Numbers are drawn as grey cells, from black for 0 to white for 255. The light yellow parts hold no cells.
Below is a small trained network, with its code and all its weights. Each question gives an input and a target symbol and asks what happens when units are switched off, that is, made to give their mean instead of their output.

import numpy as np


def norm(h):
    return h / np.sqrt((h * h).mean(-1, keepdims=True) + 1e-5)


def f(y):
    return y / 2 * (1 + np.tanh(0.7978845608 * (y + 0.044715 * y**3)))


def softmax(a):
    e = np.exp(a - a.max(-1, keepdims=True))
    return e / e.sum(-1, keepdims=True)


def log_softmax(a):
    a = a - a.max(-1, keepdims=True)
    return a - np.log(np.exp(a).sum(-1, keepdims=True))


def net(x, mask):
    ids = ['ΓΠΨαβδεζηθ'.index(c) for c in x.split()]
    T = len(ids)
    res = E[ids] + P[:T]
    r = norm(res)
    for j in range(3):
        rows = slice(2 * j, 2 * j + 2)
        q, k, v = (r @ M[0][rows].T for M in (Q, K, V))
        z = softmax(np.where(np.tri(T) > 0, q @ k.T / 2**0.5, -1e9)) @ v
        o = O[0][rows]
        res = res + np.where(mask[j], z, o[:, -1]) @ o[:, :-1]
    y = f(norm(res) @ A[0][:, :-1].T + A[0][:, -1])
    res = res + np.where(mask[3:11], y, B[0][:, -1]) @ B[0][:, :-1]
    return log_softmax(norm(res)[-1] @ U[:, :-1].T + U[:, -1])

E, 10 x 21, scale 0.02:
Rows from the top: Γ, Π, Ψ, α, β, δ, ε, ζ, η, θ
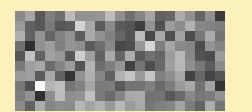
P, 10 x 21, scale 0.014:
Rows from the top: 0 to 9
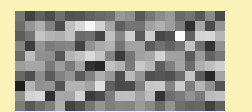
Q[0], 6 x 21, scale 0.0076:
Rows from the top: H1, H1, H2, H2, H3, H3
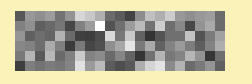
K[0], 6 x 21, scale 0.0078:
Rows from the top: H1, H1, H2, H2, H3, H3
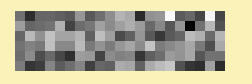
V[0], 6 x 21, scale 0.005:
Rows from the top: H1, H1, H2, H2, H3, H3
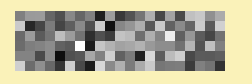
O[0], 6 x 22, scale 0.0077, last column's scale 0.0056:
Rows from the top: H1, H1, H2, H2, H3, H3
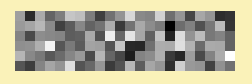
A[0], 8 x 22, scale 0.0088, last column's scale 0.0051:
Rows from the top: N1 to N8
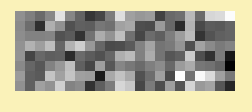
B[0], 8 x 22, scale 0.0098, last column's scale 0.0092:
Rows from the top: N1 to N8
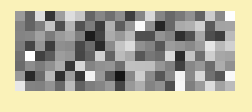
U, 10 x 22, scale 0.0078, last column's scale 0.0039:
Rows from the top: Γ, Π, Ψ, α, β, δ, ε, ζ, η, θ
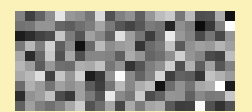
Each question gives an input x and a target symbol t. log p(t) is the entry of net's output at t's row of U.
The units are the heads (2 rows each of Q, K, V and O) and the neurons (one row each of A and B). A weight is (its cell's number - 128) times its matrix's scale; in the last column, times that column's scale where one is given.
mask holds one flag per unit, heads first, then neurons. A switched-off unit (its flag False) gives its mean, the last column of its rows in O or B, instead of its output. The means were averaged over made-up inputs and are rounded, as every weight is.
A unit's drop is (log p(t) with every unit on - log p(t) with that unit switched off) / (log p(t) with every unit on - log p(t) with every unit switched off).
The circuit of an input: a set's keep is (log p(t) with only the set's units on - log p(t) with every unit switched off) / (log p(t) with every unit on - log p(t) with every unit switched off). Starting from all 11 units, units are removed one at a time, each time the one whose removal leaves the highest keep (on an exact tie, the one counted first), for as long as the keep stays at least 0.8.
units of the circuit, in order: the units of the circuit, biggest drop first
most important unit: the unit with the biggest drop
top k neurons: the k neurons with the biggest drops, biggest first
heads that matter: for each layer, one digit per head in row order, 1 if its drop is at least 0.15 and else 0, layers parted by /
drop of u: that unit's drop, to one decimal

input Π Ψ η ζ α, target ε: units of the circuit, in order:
[N7, H1]
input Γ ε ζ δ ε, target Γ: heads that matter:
101
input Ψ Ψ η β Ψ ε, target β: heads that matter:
011
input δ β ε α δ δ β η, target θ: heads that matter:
010
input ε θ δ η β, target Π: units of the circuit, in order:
[H3, H1]
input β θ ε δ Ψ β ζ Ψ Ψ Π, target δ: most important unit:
H3
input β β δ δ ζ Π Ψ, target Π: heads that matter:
100
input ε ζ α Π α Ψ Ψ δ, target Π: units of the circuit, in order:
[H3, H1]
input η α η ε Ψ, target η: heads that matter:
101
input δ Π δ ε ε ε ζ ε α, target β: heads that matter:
111
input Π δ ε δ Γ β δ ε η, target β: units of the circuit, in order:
[N7, H2]
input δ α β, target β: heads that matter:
100
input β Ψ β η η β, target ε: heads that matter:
001
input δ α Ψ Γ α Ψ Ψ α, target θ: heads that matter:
010
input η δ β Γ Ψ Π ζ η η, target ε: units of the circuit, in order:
[N1]
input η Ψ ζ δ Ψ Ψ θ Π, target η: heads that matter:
111
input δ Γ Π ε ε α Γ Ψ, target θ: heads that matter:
010
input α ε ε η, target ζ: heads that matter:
000
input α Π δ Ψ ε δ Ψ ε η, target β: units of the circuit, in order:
[N7, H3, H2]
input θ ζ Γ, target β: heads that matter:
100
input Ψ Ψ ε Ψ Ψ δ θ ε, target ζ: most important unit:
N4
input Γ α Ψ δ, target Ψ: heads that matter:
010
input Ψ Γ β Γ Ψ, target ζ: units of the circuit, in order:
[N4, H2]
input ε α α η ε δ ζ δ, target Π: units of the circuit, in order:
[H3, H1]
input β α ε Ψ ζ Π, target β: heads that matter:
100
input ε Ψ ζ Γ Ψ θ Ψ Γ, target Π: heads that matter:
101
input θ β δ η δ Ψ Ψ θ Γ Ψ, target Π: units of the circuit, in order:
[H1]
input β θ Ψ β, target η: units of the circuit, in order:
[H3, N1]
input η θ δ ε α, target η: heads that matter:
011
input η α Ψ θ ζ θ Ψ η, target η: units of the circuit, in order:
[H1, H3, N1]
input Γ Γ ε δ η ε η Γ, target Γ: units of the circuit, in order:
[H3, H1, N6]
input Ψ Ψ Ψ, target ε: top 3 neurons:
[N7, N1, N2]
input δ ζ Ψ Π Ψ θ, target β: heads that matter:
101
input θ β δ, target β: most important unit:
N7
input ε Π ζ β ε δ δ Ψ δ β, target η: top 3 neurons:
[N2, N7, N1]
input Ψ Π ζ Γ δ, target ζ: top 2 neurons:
[N4, N7]
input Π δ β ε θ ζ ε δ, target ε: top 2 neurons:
[N7, N4]
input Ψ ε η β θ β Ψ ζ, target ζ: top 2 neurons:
[N4, N7]
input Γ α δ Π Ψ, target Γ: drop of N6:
0.1
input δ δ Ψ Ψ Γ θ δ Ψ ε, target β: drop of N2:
0.0
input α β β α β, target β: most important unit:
H2
